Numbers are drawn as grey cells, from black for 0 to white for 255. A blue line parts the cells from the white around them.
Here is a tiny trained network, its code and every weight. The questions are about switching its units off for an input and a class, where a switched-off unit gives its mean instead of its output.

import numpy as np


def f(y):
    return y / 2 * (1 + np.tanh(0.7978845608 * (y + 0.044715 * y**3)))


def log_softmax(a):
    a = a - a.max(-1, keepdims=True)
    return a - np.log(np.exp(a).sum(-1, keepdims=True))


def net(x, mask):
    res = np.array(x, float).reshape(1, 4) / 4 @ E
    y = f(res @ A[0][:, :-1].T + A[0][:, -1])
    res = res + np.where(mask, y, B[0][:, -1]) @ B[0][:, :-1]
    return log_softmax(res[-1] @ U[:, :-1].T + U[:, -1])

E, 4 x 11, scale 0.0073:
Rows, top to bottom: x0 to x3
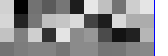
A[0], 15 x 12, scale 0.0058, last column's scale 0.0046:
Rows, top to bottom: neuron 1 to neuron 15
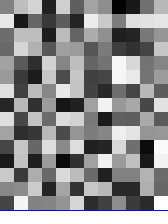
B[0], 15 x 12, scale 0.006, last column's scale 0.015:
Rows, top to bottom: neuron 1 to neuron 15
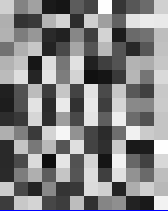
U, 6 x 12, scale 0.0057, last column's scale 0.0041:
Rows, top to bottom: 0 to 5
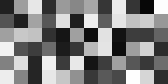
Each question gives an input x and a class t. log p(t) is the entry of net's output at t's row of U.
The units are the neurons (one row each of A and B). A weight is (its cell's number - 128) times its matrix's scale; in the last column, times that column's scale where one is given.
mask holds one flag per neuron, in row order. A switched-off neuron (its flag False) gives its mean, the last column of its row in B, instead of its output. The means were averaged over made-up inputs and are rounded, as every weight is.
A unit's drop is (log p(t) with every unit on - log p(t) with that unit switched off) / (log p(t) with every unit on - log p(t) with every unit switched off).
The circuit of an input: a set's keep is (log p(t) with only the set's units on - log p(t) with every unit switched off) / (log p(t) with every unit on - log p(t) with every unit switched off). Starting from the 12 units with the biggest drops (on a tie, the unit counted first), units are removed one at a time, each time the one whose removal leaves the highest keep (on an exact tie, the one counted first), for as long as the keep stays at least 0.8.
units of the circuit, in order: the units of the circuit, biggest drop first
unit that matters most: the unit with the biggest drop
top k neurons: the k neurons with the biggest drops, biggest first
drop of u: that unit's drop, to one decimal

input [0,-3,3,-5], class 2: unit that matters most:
neuron 2
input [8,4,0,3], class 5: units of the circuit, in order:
[neuron 12; neuron 10]
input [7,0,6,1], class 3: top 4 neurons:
[neuron 14; neuron 12; neuron 8; neuron 1]
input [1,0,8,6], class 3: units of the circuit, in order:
[neuron 14; neuron 1]
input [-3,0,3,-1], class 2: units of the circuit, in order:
[neuron 12; neuron 8]
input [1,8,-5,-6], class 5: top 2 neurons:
[neuron 10; neuron 15]
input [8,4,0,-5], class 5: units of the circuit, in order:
[neuron 12; neuron 10]
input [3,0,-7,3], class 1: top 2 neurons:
[neuron 12; neuron 8]
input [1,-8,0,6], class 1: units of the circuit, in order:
[neuron 11; neuron 15]
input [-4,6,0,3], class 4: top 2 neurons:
[neuron 12; neuron 6]
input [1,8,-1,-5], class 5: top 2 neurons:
[neuron 15; neuron 10]
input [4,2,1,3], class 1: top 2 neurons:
[neuron 6; neuron 5]
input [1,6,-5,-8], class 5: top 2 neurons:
[neuron 10; neuron 15]
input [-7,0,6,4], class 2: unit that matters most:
neuron 1
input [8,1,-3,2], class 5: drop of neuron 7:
0.1
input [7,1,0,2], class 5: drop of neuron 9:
0.2
